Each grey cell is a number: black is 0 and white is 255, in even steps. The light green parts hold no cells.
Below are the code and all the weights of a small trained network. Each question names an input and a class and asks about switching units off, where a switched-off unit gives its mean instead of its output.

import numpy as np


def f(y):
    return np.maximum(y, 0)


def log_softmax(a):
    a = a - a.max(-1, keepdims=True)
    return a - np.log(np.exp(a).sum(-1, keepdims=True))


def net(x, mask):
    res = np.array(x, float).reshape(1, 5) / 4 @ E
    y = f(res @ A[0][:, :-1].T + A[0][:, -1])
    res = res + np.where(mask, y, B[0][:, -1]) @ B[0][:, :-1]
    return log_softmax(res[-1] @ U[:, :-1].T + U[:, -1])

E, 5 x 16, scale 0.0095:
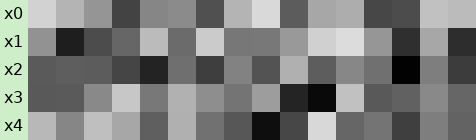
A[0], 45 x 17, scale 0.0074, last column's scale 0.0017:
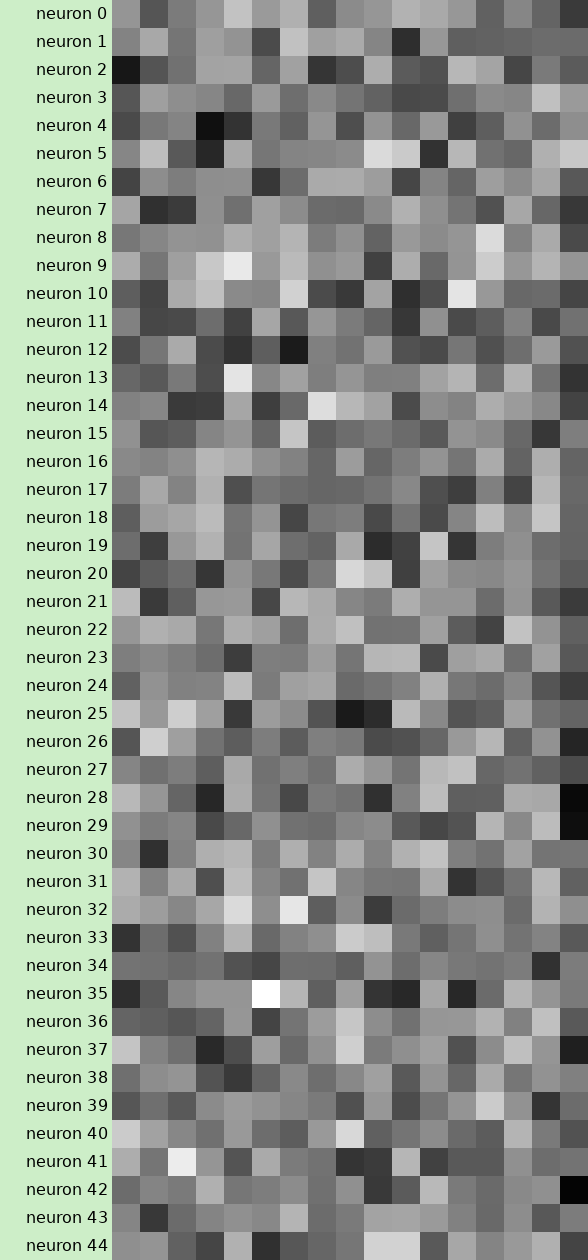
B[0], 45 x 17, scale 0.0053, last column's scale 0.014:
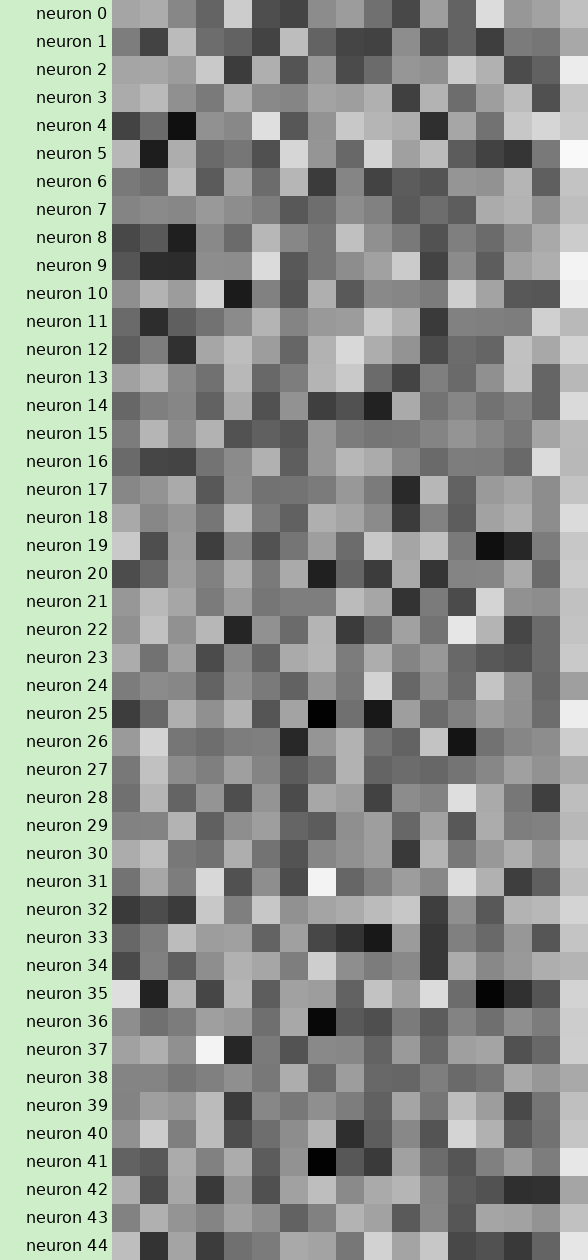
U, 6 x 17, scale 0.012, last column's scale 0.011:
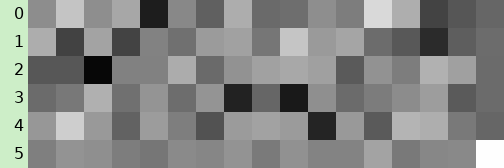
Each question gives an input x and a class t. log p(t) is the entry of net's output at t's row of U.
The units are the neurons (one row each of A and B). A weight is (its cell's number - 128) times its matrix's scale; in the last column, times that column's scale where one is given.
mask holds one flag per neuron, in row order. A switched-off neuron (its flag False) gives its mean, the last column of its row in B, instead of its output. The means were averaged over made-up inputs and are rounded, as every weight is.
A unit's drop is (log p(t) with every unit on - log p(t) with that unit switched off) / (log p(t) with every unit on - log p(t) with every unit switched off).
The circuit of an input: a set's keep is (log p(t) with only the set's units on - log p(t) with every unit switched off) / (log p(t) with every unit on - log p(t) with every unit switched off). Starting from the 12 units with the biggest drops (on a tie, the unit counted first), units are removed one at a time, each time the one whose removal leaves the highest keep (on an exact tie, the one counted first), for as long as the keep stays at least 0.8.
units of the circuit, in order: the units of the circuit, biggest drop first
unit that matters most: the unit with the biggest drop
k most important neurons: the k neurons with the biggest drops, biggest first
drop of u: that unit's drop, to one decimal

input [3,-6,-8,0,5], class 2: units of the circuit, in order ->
neuron 9
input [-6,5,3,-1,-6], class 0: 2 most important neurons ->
neuron 2; neuron 10
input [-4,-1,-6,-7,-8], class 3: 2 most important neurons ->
neuron 33; neuron 36
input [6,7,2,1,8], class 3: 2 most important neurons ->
neuron 25; neuron 41
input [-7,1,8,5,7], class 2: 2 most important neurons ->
neuron 11; neuron 4
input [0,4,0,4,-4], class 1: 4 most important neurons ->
neuron 35; neuron 25; neuron 19; neuron 41
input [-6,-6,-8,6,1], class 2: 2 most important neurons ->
neuron 9; neuron 32
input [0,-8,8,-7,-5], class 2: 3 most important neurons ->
neuron 12; neuron 4; neuron 35
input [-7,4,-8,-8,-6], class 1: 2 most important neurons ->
neuron 5; neuron 44
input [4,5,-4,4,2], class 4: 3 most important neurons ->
neuron 30; neuron 5; neuron 0
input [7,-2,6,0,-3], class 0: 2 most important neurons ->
neuron 37; neuron 22
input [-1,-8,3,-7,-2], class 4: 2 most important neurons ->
neuron 35; neuron 26
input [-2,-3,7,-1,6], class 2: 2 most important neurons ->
neuron 4; neuron 12
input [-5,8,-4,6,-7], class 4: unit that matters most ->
neuron 30
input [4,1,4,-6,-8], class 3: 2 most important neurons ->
neuron 20; neuron 14
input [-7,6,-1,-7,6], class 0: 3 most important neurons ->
neuron 10; neuron 2; neuron 35
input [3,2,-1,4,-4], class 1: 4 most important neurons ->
neuron 35; neuron 19; neuron 25; neuron 41
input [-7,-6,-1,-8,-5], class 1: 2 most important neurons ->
neuron 5; neuron 44
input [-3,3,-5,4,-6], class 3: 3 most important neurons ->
neuron 33; neuron 1; neuron 4
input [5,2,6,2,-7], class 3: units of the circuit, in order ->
neuron 20
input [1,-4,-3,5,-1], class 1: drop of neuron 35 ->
0.3
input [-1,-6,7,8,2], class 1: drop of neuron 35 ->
0.9
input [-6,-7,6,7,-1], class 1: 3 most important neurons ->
neuron 35; neuron 19; neuron 11
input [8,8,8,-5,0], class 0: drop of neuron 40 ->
0.2
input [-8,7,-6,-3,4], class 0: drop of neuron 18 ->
0.0
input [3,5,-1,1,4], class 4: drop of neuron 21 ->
0.1
